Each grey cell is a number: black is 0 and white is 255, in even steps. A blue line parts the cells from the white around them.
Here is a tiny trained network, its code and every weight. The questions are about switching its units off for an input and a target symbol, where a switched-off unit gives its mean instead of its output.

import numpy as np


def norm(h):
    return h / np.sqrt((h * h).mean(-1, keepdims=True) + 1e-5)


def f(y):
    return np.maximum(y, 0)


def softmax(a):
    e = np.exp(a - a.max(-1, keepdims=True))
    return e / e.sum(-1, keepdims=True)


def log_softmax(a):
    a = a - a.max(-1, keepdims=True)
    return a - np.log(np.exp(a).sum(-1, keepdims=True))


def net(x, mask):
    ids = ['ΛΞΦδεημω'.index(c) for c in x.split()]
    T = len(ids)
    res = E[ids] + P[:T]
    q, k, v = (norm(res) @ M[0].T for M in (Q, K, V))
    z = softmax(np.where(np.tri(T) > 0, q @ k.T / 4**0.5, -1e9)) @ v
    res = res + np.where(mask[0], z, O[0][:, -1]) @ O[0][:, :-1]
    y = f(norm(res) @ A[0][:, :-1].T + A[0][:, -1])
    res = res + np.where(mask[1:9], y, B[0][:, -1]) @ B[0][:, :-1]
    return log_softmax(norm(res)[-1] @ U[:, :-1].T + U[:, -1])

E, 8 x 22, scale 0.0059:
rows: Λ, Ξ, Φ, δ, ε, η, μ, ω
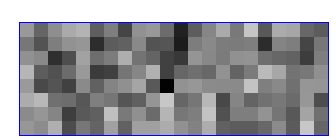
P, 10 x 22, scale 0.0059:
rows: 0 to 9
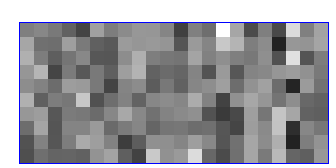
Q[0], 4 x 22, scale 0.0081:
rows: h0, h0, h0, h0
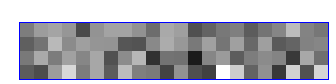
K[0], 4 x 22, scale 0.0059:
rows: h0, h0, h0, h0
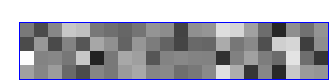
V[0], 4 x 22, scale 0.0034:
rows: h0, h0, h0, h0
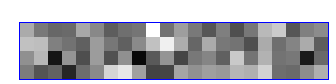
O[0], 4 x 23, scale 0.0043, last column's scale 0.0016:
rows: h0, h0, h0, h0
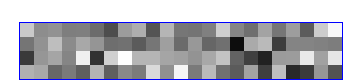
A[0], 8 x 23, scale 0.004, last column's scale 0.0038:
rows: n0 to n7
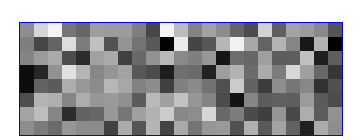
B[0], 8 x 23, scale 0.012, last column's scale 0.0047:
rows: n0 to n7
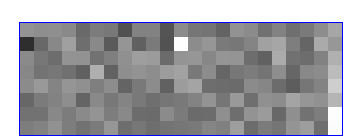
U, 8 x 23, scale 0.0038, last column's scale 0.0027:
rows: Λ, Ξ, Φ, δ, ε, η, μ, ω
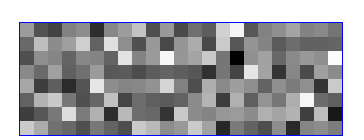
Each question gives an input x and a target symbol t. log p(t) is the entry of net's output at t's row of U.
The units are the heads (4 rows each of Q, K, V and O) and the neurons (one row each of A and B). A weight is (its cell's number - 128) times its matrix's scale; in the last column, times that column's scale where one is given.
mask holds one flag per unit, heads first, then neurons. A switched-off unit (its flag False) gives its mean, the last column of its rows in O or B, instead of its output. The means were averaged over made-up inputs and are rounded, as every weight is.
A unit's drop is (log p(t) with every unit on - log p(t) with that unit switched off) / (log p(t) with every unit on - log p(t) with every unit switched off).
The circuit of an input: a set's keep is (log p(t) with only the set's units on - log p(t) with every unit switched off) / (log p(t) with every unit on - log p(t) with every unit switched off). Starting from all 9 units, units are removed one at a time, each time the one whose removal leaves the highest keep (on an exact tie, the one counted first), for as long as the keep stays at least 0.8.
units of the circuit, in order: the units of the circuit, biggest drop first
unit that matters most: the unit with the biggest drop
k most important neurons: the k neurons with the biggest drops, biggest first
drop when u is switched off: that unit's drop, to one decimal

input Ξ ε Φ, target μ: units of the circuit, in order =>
(h0; n1)
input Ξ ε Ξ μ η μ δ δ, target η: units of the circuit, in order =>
(n7; h0; n5)
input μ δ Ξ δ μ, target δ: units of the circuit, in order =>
(n6; n0)
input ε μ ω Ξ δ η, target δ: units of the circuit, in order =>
(n6)
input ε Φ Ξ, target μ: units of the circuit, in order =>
(h0; n1)
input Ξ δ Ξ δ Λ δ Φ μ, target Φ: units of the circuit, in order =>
(h0; n6)
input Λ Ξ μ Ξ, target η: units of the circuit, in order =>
(h0; n7; n5)
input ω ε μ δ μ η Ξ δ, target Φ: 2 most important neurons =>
(n3; n7)
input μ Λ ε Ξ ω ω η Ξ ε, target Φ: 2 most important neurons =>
(n3; n7)
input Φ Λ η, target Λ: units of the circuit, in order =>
(h0; n2; n4)
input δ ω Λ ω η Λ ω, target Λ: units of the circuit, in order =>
(h0; n2)
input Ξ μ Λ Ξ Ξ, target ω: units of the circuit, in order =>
(h0; n3; n4)
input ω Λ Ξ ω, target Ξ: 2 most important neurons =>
(n4; n6)
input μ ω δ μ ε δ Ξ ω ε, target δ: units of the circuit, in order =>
(h0)
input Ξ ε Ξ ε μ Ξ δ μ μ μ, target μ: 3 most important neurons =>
(n2; n5; n6)
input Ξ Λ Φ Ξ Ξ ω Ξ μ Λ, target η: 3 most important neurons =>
(n7; n5; n6)
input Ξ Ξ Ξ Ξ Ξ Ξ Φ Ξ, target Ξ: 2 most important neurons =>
(n4; n6)
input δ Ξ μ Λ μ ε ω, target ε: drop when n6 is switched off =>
0.4
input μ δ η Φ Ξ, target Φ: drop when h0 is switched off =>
0.9
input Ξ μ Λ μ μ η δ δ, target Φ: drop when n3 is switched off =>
0.1
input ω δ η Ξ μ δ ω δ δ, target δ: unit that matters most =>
h0
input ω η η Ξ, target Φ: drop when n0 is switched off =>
0.0
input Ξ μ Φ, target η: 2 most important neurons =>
(n7; n5)
